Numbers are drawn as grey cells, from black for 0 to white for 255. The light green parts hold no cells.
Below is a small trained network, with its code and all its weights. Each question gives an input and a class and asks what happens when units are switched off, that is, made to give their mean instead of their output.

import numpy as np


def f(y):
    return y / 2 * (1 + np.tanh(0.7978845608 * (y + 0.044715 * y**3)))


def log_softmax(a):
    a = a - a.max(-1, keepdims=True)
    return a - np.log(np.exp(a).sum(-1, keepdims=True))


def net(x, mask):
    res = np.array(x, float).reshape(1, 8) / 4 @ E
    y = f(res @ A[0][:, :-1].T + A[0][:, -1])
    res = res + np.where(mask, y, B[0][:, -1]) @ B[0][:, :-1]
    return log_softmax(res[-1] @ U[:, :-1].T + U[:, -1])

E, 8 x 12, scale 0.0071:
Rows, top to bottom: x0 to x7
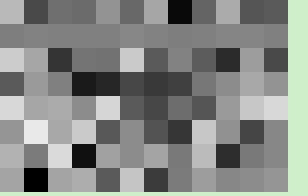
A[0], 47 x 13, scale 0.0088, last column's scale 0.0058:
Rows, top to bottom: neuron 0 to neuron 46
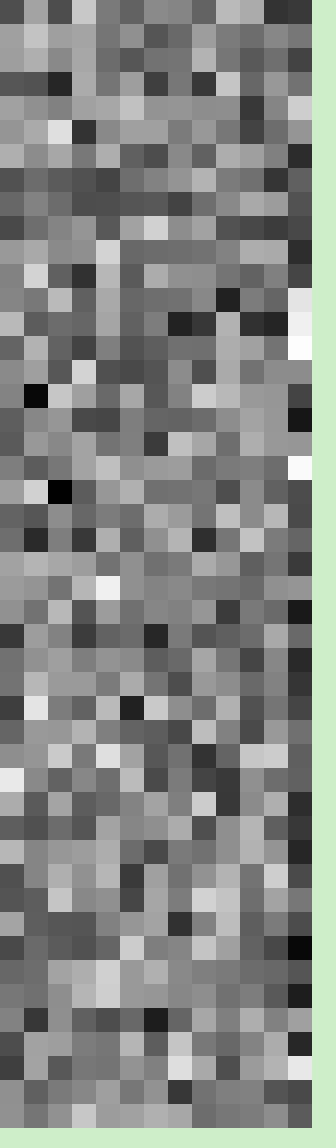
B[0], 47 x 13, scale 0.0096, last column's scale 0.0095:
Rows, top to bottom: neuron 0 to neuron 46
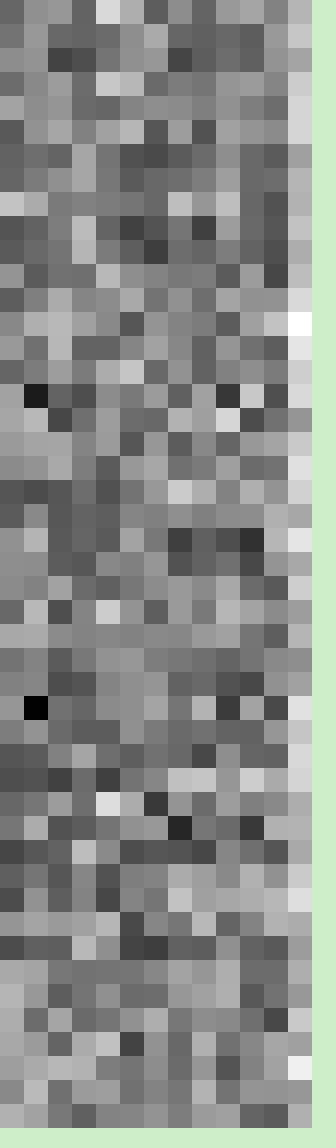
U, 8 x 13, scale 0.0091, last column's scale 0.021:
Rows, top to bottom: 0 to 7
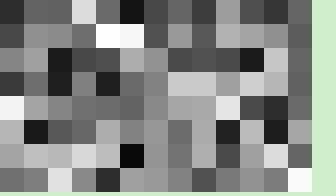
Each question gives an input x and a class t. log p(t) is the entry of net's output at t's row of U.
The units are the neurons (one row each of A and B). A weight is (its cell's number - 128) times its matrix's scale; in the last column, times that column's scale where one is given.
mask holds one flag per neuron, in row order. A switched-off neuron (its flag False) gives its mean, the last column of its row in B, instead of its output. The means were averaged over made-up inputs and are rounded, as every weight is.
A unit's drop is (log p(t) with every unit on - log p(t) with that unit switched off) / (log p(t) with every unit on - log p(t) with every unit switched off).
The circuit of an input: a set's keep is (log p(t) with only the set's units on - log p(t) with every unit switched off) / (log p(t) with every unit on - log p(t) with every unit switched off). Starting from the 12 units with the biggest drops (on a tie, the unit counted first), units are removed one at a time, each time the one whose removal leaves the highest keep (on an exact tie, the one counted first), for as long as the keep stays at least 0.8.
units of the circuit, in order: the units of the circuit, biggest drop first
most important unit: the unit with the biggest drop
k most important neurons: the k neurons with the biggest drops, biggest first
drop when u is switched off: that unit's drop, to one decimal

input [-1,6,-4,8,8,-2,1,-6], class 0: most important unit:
neuron 31
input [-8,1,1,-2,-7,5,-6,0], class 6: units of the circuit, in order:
[neuron 44; neuron 43]
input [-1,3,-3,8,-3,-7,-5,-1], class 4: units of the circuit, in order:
[neuron 8; neuron 26]
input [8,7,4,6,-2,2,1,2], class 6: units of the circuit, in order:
[neuron 13; neuron 38]
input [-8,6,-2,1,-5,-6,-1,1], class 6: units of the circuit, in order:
[neuron 44; neuron 43]
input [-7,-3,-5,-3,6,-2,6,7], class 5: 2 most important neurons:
[neuron 16; neuron 13]
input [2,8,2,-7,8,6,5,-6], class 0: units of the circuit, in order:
[neuron 10; neuron 31]
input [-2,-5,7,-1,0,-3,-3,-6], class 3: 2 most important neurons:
[neuron 20; neuron 32]
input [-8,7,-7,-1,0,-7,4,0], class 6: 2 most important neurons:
[neuron 44; neuron 43]
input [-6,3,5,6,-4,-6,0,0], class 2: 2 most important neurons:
[neuron 22; neuron 34]
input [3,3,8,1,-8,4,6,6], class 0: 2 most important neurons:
[neuron 39; neuron 9]
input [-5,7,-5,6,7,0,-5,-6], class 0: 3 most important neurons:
[neuron 10; neuron 31; neuron 6]
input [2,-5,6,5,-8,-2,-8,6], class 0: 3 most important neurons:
[neuron 39; neuron 7; neuron 9]
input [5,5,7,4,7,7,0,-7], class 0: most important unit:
neuron 10
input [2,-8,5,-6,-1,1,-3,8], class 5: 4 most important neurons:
[neuron 16; neuron 37; neuron 32; neuron 8]
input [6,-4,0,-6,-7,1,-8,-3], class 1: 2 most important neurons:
[neuron 0; neuron 3]
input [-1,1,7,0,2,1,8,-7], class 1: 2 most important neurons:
[neuron 5; neuron 12]
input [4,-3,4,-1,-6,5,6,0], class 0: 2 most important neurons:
[neuron 9; neuron 39]
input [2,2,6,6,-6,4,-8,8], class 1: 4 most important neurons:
[neuron 3; neuron 15; neuron 29; neuron 0]
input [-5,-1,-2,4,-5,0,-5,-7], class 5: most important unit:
neuron 29
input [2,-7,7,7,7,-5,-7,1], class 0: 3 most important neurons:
[neuron 35; neuron 31; neuron 6]
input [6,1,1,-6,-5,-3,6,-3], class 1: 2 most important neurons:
[neuron 5; neuron 25]
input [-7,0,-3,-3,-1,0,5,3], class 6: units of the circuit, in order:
[neuron 43; neuron 44]
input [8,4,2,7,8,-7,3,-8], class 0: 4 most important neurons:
[neuron 31; neuron 10; neuron 6; neuron 16]
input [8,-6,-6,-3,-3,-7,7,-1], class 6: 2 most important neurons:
[neuron 13; neuron 38]
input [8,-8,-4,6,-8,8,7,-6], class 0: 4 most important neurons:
[neuron 9; neuron 7; neuron 39; neuron 22]
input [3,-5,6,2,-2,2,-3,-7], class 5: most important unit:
neuron 37
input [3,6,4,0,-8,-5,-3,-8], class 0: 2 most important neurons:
[neuron 9; neuron 7]
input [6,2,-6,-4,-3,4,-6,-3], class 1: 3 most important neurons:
[neuron 0; neuron 15; neuron 3]
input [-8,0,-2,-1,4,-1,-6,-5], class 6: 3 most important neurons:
[neuron 44; neuron 18; neuron 43]
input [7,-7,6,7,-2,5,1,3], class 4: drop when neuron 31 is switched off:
0.0
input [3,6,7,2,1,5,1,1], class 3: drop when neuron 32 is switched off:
0.5
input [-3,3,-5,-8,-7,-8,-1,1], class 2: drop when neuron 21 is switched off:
0.1
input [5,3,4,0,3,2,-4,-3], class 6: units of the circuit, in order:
[neuron 13]
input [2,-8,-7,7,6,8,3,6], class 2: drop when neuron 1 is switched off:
0.1
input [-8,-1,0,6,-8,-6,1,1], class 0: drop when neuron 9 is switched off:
0.3
